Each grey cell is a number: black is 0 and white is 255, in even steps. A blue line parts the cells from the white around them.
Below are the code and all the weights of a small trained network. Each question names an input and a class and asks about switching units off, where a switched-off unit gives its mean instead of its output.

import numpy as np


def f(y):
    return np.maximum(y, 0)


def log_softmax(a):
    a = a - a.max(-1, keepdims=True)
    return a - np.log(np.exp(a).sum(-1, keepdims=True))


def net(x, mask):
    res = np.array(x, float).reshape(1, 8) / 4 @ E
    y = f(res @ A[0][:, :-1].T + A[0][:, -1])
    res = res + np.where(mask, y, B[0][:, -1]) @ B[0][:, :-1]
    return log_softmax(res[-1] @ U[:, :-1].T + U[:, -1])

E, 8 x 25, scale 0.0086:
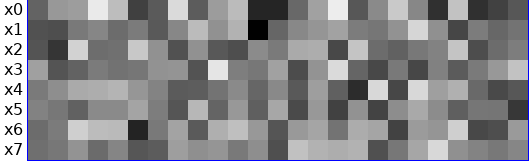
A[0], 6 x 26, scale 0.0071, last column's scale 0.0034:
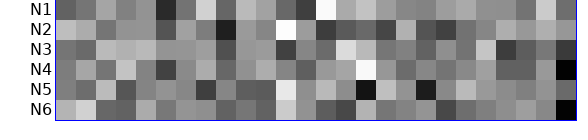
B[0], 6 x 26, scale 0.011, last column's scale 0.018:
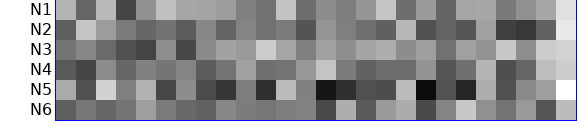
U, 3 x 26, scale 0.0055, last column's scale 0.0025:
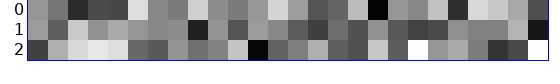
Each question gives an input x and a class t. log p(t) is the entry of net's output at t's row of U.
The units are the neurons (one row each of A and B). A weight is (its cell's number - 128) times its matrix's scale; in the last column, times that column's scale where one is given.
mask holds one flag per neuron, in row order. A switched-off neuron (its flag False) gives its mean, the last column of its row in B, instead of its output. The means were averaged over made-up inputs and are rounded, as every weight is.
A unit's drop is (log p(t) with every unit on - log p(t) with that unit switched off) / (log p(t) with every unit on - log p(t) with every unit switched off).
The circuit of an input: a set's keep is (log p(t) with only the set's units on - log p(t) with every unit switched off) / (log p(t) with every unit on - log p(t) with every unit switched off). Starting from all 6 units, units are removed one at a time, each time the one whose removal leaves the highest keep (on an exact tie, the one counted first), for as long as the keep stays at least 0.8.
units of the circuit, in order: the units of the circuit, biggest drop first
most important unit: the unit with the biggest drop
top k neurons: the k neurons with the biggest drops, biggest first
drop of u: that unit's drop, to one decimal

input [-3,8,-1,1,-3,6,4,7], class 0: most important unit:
N5
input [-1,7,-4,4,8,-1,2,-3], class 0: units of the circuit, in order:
N5; N2
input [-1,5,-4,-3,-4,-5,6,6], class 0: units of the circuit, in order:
N5; N1
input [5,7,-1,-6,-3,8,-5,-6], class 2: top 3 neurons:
N1; N3; N5
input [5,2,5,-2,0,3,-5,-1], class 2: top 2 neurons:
N1; N5
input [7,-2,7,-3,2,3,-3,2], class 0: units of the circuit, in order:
N5; N3
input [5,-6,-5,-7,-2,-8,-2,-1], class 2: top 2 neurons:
N5; N6
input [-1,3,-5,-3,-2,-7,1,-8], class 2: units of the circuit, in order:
N5; N1
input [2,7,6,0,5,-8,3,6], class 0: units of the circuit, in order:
N3; N5
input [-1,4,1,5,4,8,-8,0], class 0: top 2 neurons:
N5; N2
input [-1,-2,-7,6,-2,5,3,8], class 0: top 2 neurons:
N5; N1
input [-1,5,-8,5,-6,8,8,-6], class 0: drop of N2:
0.3
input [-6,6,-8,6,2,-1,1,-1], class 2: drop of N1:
0.2
